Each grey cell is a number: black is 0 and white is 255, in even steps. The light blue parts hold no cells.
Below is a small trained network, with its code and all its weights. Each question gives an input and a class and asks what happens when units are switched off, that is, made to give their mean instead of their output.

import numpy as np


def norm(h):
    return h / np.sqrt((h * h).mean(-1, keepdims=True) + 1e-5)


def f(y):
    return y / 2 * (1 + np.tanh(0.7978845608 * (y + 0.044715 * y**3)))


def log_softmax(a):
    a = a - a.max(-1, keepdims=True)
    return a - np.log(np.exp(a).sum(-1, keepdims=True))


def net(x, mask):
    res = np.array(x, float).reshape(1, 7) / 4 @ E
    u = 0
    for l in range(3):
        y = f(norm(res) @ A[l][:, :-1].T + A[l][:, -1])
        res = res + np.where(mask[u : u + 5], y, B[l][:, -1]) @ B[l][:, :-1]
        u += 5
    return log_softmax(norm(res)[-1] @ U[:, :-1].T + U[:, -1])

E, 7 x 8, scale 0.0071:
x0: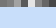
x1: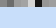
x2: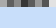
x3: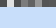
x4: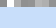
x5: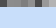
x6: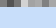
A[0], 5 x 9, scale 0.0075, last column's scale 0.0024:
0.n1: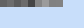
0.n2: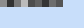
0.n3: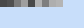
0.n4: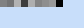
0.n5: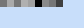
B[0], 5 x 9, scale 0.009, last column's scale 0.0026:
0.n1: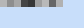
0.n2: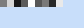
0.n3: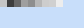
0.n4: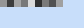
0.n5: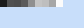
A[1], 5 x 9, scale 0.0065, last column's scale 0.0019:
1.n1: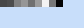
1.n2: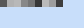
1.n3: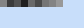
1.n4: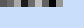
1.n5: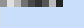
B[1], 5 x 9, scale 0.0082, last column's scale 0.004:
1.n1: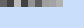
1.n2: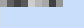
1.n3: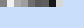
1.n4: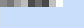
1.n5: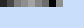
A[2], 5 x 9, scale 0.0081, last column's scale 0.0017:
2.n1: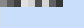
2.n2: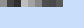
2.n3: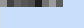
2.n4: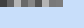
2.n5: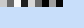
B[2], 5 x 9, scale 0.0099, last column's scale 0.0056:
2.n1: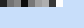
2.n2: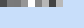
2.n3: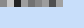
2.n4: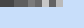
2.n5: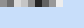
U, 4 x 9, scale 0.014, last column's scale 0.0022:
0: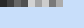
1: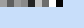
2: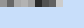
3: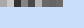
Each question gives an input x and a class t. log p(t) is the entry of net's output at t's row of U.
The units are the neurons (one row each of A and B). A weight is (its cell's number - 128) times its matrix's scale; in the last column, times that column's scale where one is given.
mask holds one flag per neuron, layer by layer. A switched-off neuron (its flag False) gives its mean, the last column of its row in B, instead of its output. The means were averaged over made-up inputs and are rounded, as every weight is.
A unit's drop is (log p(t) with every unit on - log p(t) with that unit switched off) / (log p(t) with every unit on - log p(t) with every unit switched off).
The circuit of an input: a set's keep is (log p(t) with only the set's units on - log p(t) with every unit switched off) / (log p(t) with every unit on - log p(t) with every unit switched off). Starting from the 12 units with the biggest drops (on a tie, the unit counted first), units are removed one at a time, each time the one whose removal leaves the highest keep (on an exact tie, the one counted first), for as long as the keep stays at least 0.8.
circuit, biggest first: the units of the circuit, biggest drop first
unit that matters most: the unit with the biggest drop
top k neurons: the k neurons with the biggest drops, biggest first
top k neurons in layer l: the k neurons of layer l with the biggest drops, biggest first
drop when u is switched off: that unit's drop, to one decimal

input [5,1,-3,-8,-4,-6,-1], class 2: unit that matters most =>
2.n5
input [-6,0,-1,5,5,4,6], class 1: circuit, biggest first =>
(0.n2; 2.n2)
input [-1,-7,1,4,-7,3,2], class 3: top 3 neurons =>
(0.n1; 0.n2; 2.n1)
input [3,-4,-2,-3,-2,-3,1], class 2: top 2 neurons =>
(1.n4; 0.n5)
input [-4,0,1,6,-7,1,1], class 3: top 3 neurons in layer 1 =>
(1.n3; 1.n5; 1.n2)
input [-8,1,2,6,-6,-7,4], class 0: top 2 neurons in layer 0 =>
(0.n2; 0.n3)
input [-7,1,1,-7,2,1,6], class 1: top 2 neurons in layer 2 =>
(2.n2; 2.n4)
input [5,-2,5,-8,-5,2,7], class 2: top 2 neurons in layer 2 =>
(2.n5; 2.n4)
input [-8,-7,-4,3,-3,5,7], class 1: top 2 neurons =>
(0.n1; 0.n3)
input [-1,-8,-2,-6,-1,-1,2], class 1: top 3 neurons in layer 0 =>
(0.n1; 0.n4; 0.n5)
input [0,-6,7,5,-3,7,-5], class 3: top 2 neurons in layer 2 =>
(2.n5; 2.n3)
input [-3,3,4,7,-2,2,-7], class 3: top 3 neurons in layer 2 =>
(2.n5; 2.n1; 2.n2)
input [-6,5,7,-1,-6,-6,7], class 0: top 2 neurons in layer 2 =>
(2.n2; 2.n1)
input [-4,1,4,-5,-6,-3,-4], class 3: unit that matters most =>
2.n3
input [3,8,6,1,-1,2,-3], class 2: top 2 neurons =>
(2.n5; 1.n3)
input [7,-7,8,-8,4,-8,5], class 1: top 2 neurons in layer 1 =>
(1.n3; 1.n5)
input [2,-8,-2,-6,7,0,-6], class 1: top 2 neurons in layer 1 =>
(1.n4; 1.n3)
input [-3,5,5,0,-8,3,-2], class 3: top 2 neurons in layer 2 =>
(2.n3; 2.n5)
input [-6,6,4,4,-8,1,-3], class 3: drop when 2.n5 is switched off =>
0.1
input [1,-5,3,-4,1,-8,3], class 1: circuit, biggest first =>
(2.n1)
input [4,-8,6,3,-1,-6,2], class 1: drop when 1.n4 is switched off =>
0.1
